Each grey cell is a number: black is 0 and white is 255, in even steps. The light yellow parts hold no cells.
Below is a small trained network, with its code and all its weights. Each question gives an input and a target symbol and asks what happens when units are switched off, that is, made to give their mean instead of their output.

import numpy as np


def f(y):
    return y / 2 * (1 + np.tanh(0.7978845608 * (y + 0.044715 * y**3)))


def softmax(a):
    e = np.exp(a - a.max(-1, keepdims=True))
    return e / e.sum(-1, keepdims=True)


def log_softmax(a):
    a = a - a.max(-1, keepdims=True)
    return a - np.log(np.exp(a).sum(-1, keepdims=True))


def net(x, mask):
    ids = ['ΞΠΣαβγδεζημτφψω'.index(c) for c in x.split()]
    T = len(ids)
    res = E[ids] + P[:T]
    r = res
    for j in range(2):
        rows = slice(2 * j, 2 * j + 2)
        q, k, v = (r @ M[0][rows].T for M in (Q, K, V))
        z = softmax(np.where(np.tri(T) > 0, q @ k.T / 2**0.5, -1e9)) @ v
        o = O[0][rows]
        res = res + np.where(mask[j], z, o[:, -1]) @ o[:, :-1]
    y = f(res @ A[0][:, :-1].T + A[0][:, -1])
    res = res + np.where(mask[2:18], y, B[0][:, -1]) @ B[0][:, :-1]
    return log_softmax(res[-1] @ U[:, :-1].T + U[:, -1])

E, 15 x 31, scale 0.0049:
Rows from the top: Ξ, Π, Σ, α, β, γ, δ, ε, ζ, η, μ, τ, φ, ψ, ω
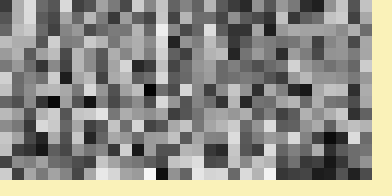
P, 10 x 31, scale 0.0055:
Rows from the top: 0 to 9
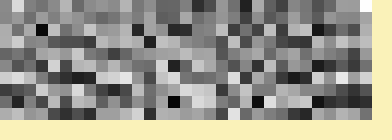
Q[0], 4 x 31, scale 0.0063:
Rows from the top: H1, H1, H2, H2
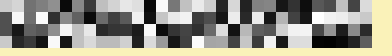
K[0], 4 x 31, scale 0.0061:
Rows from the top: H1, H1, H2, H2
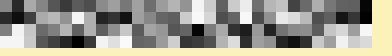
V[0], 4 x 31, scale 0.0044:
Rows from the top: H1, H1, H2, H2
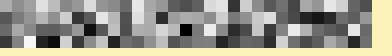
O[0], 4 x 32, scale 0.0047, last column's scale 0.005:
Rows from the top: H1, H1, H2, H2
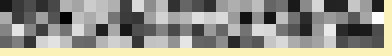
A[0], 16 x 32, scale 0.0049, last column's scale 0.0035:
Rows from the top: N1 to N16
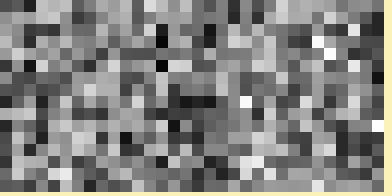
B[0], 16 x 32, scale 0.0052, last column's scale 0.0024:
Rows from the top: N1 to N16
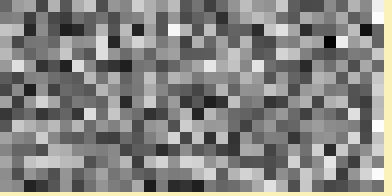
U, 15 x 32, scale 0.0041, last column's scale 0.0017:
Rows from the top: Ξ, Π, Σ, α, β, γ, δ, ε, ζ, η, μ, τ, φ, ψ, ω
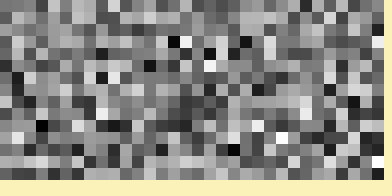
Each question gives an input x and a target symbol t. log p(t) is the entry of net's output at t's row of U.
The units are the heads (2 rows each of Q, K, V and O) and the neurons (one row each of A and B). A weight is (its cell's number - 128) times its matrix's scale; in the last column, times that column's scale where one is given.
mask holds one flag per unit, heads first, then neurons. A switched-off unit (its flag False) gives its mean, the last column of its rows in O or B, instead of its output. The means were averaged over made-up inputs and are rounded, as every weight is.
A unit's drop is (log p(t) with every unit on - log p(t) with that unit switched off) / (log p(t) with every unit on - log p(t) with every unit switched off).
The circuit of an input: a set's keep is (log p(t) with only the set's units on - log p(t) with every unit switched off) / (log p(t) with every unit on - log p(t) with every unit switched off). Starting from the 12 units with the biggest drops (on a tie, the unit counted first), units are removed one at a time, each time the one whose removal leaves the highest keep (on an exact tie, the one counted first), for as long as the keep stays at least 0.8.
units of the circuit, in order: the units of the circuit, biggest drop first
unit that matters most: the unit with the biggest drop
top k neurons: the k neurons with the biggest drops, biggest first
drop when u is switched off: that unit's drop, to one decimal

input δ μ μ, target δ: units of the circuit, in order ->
H1; N9; N10
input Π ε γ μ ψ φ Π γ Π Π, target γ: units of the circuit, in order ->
H1; N10; N15; H2
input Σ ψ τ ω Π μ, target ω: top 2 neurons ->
N7; N8
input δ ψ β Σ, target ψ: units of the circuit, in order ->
H1
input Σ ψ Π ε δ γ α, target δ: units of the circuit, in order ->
H1; N9; N10
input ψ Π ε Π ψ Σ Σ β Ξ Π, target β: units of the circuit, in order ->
H1; H2; N12; N8
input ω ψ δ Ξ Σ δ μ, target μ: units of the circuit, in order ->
N6; H1
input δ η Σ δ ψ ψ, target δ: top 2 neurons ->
N9; N10
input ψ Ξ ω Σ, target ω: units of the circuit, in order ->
H1; N7
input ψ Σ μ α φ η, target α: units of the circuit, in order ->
H1; N11; H2
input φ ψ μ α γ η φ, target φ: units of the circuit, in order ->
N3; H1
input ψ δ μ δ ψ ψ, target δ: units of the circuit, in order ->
H1; N9; N10; H2
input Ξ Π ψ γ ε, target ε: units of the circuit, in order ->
H2; H1
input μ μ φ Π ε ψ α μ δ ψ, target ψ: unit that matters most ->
N14
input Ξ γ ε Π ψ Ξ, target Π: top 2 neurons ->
N1; N2
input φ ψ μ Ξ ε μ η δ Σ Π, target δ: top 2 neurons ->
N9; N10
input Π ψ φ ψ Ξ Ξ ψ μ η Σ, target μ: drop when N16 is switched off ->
0.1
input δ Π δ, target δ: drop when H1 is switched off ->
1.2
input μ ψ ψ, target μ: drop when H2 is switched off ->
0.9
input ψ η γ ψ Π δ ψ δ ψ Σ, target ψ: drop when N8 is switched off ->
0.1
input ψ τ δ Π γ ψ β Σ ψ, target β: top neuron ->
N12
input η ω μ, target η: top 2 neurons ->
N9; N8
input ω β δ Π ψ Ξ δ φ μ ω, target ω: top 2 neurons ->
N7; N8
